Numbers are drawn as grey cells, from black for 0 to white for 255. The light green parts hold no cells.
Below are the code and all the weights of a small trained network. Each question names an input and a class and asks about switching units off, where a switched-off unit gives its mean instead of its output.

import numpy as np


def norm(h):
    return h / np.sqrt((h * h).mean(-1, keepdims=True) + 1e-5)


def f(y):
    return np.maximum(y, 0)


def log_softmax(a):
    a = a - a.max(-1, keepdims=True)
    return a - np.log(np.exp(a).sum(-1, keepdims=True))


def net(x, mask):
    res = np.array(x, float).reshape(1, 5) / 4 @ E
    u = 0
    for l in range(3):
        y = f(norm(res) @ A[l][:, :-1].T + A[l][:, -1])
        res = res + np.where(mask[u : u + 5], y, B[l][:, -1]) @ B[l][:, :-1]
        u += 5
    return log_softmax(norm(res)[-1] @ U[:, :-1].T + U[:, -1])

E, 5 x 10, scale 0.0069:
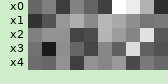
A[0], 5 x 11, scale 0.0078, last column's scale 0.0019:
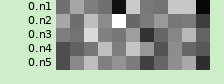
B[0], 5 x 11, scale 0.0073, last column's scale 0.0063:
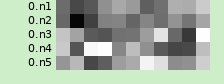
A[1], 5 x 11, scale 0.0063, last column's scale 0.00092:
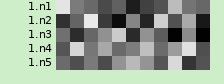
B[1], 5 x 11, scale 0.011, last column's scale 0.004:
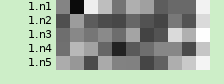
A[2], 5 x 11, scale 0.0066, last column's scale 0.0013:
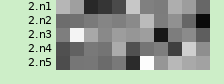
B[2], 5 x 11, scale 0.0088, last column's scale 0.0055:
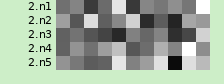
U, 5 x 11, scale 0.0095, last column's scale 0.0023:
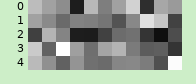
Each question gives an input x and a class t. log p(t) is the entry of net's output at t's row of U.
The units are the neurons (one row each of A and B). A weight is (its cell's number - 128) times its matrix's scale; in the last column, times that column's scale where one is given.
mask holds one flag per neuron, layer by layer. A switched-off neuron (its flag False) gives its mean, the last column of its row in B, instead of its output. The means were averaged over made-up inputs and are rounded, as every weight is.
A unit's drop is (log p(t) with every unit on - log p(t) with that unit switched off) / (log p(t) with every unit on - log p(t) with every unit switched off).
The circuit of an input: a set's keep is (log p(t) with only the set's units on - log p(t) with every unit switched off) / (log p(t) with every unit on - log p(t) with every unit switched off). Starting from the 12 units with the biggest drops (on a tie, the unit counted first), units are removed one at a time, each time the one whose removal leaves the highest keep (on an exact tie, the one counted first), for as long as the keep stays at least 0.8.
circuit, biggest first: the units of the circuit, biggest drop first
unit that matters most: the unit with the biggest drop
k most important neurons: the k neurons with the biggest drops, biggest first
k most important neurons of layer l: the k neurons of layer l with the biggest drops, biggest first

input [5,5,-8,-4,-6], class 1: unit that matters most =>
1.n3
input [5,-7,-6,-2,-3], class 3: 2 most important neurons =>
(1.n1, 0.n5)
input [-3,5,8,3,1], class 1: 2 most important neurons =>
(1.n5, 0.n1)
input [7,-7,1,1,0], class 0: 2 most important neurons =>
(2.n5, 0.n4)
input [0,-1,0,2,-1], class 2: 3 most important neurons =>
(1.n2, 0.n5, 0.n3)
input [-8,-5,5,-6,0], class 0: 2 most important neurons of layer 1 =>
(1.n2, 1.n3)
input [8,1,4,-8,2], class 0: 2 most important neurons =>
(2.n5, 1.n2)
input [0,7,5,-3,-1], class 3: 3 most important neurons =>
(0.n4, 1.n3, 2.n1)
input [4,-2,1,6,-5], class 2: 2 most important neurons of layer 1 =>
(1.n2, 1.n5)
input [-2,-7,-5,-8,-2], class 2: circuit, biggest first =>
(2.n3, 1.n4)
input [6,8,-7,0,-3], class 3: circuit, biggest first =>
(0.n4, 2.n1)
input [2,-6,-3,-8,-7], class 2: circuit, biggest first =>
(1.n4, 2.n3)
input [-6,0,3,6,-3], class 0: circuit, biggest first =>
(0.n5, 1.n3)
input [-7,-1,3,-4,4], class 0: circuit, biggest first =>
(0.n3, 0.n5)
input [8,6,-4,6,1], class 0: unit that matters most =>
2.n5
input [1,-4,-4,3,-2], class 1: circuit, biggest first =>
(1.n3, 0.n3)
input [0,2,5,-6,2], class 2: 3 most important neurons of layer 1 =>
(1.n4, 1.n3, 1.n1)
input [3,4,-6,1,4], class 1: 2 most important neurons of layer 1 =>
(1.n3, 1.n1)
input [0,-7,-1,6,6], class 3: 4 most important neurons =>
(1.n1, 2.n3, 2.n1, 1.n4)
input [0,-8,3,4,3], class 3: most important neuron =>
(1.n1)
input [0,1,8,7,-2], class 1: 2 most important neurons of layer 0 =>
(0.n1, 0.n3)
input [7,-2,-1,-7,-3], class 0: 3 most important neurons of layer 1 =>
(1.n2, 1.n3, 1.n5)
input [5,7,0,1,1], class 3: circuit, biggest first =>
(0.n4, 2.n2)
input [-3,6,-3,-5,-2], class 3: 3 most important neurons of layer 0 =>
(0.n4, 0.n2, 0.n3)
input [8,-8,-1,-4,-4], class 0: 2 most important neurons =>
(2.n5, 0.n4)
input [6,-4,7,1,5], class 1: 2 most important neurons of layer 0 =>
(0.n3, 0.n5)
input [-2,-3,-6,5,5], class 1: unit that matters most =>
1.n3
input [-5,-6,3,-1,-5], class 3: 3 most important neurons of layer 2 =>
(2.n5, 2.n3, 2.n4)
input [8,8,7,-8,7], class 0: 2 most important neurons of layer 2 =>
(2.n5, 2.n2)
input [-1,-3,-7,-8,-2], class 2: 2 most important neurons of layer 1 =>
(1.n4, 1.n5)
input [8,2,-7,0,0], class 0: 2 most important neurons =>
(2.n5, 1.n5)
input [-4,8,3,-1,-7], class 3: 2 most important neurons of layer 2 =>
(2.n1, 2.n5)
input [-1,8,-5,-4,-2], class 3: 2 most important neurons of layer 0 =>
(0.n4, 0.n1)
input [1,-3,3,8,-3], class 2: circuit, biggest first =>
(1.n2)
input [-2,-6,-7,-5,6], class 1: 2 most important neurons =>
(0.n2, 1.n3)
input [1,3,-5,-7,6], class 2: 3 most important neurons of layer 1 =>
(1.n4, 1.n5, 1.n1)
